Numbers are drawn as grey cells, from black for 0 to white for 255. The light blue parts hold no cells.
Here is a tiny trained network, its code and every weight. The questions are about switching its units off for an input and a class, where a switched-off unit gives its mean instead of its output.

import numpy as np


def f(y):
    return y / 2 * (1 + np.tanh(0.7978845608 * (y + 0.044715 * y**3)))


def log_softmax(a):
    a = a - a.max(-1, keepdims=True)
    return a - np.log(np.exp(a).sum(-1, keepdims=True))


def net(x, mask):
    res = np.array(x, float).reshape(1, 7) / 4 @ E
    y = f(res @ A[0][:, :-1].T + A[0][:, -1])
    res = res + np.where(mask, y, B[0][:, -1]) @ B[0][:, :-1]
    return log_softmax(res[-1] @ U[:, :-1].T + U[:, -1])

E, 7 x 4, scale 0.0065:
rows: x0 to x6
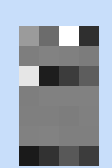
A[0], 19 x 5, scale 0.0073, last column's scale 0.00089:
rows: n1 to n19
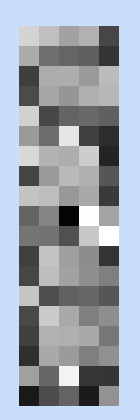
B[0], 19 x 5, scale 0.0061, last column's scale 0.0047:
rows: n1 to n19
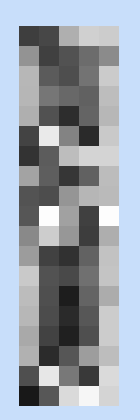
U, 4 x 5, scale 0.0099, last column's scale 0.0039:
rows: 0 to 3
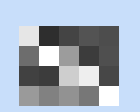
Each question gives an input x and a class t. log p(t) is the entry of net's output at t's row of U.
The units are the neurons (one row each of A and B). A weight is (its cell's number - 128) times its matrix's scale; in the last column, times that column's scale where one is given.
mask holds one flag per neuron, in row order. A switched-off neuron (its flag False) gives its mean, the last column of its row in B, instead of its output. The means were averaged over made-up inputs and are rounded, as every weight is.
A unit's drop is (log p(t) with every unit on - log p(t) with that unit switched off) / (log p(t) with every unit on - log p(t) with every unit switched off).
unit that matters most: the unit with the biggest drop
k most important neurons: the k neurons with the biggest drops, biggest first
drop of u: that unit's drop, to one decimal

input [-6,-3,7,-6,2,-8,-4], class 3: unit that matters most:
n10
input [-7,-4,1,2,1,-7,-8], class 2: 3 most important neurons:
(n7, n1, n9)
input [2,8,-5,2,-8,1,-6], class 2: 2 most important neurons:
(n7, n1)
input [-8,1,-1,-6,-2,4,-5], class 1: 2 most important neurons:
(n10, n11)
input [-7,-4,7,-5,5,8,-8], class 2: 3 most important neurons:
(n7, n1, n9)
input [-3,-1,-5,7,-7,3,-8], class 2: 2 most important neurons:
(n7, n1)
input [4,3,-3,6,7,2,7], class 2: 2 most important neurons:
(n19, n10)
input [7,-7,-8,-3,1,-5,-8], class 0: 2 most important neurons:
(n15, n16)
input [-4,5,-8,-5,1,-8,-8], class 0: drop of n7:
-0.1
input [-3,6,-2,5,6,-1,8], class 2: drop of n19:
0.7
